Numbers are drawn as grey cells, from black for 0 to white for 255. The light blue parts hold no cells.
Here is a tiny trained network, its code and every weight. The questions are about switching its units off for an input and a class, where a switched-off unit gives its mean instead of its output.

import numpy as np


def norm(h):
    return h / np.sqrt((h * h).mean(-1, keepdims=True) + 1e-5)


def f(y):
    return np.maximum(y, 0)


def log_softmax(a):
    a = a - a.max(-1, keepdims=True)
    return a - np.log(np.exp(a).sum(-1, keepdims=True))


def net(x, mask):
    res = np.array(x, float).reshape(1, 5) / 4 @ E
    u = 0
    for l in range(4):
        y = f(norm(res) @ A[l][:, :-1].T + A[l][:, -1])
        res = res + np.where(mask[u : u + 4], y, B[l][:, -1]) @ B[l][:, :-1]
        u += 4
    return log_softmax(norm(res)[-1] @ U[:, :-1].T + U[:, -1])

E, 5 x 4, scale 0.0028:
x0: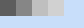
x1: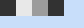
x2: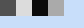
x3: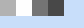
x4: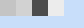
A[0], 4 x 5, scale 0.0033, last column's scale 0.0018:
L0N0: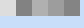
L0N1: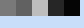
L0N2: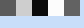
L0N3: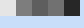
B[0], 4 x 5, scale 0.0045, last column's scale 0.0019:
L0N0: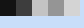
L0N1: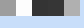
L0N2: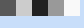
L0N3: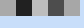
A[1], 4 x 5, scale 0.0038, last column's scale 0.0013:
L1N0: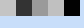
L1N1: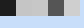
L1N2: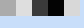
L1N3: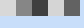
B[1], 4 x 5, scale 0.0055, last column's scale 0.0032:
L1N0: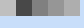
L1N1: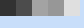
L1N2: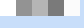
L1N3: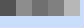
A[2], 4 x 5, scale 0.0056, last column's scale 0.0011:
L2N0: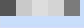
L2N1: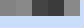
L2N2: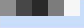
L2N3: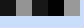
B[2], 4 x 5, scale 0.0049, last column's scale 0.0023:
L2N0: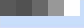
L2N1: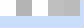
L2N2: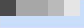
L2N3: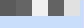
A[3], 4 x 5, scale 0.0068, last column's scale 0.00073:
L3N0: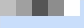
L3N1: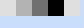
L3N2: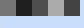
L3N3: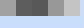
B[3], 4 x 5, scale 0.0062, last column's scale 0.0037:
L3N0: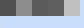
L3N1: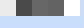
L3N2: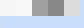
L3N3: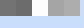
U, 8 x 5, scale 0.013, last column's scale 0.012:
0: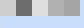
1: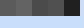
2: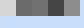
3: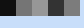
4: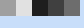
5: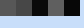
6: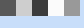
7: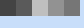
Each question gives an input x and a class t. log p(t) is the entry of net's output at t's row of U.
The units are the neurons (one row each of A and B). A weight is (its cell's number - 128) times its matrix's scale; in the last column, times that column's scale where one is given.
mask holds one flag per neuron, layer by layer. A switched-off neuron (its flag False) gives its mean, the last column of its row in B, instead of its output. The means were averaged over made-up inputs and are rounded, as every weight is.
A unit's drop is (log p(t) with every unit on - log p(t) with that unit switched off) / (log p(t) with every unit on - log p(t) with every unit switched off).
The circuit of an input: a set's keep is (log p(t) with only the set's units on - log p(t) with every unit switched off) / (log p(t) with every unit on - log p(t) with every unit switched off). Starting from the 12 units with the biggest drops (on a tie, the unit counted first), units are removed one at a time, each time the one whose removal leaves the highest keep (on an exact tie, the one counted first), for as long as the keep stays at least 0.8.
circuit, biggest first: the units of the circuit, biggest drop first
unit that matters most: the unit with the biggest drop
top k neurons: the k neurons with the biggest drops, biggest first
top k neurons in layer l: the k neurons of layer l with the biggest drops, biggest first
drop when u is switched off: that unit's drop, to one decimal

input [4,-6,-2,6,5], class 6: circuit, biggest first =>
(L3N1 L1N2)
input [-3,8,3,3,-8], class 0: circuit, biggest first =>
(L1N2 L2N1)
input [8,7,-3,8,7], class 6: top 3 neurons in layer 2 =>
(L2N0 L2N3 L2N1)
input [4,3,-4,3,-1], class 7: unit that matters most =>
L1N1
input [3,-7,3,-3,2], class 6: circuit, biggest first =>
(L0N2 L3N1)
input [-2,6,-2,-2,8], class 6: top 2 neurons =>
(L3N1 L2N0)
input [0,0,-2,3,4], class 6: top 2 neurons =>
(L0N0 L3N1)
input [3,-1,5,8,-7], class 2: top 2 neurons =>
(L1N2 L3N1)
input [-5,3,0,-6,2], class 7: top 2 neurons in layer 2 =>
(L2N3 L2N2)
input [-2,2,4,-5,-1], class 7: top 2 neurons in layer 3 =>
(L3N2 L3N0)
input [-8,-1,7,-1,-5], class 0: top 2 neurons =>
(L2N1 L2N3)
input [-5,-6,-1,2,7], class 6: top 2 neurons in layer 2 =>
(L2N2 L2N3)
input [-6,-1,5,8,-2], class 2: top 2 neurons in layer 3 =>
(L3N1 L3N2)
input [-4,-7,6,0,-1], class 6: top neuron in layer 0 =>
(L0N2)
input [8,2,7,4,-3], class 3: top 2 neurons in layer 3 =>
(L3N2 L3N1)
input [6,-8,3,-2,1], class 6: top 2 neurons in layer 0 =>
(L0N2 L0N3)
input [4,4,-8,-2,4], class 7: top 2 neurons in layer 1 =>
(L1N2 L1N1)
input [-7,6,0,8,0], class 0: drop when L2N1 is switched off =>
0.3
